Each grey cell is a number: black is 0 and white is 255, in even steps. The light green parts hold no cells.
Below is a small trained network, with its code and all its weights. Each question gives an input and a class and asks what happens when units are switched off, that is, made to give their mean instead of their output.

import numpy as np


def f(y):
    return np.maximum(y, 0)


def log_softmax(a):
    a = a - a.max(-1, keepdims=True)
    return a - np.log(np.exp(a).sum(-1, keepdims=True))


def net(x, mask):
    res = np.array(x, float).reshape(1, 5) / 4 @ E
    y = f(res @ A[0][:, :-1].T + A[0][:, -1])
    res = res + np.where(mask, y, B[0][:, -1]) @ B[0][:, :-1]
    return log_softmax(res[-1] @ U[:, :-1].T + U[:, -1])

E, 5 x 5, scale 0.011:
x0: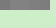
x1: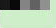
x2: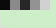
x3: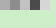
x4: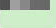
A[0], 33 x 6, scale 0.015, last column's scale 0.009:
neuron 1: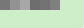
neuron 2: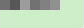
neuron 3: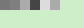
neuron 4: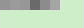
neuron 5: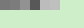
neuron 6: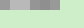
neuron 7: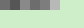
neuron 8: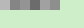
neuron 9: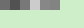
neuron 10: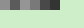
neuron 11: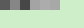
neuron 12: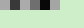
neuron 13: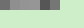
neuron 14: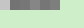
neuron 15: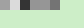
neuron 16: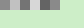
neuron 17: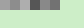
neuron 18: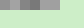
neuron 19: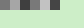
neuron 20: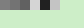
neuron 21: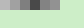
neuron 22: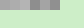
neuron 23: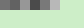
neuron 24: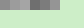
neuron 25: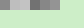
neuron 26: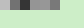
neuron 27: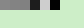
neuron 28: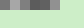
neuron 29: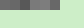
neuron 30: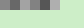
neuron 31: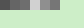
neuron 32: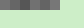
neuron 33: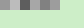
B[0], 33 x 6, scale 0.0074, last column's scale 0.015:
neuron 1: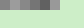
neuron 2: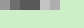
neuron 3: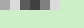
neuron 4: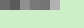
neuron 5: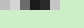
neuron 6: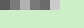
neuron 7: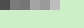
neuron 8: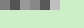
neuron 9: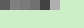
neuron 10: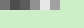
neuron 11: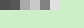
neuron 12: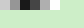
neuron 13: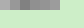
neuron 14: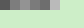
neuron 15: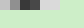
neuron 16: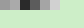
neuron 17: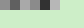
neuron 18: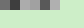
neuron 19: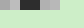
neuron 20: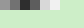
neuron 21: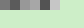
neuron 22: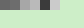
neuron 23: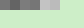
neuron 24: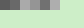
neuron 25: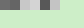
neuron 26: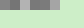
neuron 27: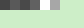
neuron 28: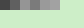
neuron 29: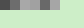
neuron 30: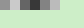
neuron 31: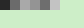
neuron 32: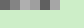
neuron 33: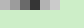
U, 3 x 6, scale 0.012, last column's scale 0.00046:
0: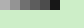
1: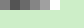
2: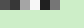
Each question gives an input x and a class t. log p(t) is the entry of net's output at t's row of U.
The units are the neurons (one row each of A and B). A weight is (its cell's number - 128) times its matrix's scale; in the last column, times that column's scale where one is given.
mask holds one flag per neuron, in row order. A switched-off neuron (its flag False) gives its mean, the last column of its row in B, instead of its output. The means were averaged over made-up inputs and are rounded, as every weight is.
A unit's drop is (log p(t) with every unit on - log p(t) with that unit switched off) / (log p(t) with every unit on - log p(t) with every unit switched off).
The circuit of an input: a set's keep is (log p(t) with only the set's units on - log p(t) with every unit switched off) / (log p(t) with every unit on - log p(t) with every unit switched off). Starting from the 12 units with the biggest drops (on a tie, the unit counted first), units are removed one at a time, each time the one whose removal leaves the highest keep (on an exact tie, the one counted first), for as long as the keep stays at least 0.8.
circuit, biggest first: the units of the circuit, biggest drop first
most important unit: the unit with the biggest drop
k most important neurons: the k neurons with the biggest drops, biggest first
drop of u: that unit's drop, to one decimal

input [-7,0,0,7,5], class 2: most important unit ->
neuron 12
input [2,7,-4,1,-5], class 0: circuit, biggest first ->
[neuron 11; neuron 20]
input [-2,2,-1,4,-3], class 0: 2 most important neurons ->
[neuron 5; neuron 3]
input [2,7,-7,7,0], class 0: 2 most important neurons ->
[neuron 5; neuron 3]
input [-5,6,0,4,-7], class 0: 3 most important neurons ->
[neuron 5; neuron 3; neuron 20]
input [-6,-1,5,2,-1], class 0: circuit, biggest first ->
[neuron 5; neuron 20]
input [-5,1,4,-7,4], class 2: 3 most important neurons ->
[neuron 12; neuron 11; neuron 31]
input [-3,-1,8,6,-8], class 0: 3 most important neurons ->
[neuron 5; neuron 3; neuron 19]
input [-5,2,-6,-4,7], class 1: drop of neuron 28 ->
0.1
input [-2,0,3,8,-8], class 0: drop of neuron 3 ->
0.3
